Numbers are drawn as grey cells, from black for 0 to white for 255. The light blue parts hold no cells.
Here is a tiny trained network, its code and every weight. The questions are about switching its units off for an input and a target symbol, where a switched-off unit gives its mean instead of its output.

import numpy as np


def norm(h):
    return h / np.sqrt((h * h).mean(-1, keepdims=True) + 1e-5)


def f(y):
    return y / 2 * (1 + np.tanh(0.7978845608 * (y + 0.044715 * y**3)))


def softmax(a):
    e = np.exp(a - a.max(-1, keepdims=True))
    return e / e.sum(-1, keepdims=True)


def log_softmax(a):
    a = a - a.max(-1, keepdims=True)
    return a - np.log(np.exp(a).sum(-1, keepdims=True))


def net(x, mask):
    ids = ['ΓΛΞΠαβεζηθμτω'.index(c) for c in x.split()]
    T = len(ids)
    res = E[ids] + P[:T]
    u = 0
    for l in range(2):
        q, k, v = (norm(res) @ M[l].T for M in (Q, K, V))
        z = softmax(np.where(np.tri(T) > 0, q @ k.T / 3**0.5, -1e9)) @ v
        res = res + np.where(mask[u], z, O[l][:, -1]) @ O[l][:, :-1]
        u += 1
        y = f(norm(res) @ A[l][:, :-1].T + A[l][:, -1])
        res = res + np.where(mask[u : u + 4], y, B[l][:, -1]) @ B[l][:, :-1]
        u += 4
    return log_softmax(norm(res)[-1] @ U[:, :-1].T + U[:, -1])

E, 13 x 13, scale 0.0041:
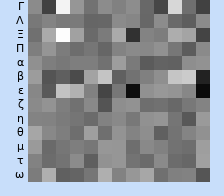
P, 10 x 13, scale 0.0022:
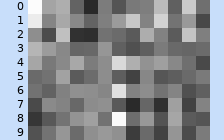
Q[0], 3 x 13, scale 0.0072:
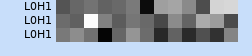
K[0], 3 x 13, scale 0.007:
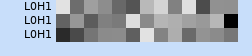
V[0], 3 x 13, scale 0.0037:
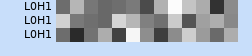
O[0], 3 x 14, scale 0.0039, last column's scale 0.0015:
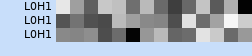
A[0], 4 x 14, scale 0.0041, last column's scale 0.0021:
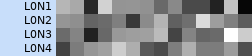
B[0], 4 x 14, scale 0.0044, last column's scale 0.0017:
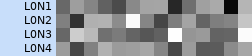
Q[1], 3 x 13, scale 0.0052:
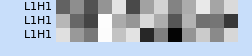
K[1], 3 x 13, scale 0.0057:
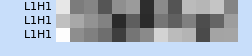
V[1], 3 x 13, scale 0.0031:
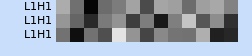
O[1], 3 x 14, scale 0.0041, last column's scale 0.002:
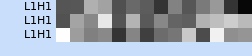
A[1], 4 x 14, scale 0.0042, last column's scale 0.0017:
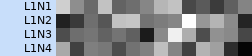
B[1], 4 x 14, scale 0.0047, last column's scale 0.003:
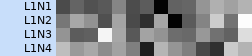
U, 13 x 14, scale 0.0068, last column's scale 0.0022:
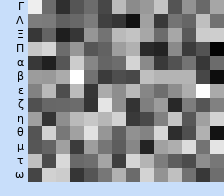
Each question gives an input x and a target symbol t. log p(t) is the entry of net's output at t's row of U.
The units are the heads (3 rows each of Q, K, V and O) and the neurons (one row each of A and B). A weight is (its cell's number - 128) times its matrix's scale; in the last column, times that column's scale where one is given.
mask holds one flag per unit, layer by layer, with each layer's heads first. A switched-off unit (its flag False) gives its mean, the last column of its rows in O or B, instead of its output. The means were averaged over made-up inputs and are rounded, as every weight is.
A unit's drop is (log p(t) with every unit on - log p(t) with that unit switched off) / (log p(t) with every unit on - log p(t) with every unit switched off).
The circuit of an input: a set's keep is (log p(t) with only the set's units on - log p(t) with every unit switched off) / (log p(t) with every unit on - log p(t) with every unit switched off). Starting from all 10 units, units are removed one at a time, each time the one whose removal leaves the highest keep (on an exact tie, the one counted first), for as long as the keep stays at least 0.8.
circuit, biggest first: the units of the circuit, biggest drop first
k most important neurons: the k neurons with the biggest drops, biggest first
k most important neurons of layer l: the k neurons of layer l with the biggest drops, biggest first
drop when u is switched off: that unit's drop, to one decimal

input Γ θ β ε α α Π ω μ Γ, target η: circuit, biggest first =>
(L0H1)
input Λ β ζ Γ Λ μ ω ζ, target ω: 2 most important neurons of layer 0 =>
(L0N3; L0N1)
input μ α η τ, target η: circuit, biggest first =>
(L0H1; L0N2)
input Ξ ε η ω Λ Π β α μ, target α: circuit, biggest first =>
(L0H1; L1N3)
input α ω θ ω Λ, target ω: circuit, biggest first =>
(L0N3; L0H1; L0N1)
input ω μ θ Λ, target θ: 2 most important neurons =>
(L0N3; L0N4)
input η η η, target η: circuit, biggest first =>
(L0H1; L0N2)
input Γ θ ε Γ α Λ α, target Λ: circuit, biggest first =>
(L0H1; L1N1)
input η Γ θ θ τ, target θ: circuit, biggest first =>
(L0H1; L0N3)
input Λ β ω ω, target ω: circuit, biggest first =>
(L0H1; L0N3; L0N1)
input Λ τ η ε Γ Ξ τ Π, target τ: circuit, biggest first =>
(L0H1; L0N2; L1N4)
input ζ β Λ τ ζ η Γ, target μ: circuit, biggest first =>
(L0H1; L1N2)
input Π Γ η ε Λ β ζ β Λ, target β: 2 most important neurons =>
(L0N3; L1N3)
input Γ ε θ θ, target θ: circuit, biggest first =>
(L0H1)
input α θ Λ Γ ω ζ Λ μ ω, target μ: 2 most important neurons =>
(L0N2; L1N2)
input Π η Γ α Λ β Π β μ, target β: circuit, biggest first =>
(L0N3; L1H1)
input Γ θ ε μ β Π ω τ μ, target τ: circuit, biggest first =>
(L0H1; L1N4)
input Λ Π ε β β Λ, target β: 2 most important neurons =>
(L1N3; L0N3)
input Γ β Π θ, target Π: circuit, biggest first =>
(L0N1; L0H1)
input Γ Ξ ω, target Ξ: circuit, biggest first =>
(L1H1)
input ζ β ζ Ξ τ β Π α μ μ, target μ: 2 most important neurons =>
(L0N2; L1N2)
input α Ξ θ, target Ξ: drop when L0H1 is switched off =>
0.0
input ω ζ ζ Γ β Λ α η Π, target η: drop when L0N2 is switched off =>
0.7
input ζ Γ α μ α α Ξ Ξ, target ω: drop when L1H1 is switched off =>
0.1
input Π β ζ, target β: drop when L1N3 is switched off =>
0.2
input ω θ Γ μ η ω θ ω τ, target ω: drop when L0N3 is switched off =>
0.5
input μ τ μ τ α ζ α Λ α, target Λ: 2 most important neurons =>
(L1N1; L1N4)
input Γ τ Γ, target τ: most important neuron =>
(L1N4)
